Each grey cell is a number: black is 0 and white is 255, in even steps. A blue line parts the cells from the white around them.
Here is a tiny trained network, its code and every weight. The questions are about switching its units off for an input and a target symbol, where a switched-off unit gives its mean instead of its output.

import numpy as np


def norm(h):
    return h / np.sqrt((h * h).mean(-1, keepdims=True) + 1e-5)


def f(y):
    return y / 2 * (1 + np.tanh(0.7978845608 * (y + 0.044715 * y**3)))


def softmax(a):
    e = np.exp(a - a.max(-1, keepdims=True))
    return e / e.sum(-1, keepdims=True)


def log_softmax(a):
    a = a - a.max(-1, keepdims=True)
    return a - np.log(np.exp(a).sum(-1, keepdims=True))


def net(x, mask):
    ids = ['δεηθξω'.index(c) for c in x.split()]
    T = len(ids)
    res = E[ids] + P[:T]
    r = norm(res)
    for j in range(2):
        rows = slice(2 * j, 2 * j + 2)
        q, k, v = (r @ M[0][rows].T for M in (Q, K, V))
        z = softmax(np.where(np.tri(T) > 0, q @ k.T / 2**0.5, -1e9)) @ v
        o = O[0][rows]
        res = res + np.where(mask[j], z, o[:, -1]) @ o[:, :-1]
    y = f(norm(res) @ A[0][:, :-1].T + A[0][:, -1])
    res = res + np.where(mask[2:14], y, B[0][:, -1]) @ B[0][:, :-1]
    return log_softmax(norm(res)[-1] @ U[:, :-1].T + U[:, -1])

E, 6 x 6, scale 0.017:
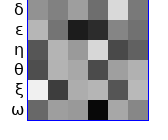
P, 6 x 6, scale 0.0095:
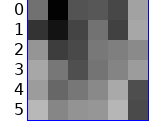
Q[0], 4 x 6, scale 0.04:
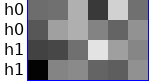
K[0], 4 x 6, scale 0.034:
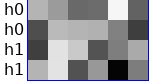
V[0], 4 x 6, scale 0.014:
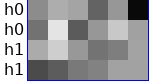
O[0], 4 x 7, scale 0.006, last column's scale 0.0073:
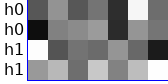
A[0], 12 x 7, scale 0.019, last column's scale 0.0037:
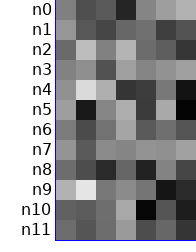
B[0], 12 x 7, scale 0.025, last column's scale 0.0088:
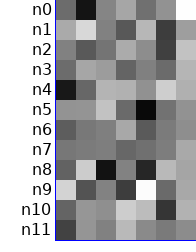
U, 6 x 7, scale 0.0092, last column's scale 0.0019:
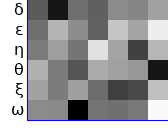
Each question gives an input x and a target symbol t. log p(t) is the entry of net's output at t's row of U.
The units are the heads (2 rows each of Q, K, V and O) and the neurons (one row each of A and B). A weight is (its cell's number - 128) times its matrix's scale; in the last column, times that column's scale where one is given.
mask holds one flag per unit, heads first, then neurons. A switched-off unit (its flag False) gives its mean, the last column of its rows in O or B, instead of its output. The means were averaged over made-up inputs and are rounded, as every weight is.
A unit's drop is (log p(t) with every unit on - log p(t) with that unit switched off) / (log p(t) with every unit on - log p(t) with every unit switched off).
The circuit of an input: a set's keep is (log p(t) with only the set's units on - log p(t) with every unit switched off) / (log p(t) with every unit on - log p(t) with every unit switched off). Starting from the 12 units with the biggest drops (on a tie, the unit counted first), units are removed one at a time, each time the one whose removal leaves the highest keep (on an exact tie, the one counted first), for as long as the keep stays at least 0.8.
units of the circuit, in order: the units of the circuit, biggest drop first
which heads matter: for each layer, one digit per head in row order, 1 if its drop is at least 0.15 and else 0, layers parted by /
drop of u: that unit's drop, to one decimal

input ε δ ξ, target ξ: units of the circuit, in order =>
(n5)
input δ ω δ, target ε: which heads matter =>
01
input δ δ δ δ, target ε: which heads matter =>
00
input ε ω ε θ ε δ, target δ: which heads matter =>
11
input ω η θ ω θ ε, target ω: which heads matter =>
10
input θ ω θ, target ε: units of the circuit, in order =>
(n0; h0)
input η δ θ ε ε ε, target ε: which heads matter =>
00
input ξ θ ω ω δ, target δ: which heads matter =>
11
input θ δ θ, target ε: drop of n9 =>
0.2
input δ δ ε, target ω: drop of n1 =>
0.1
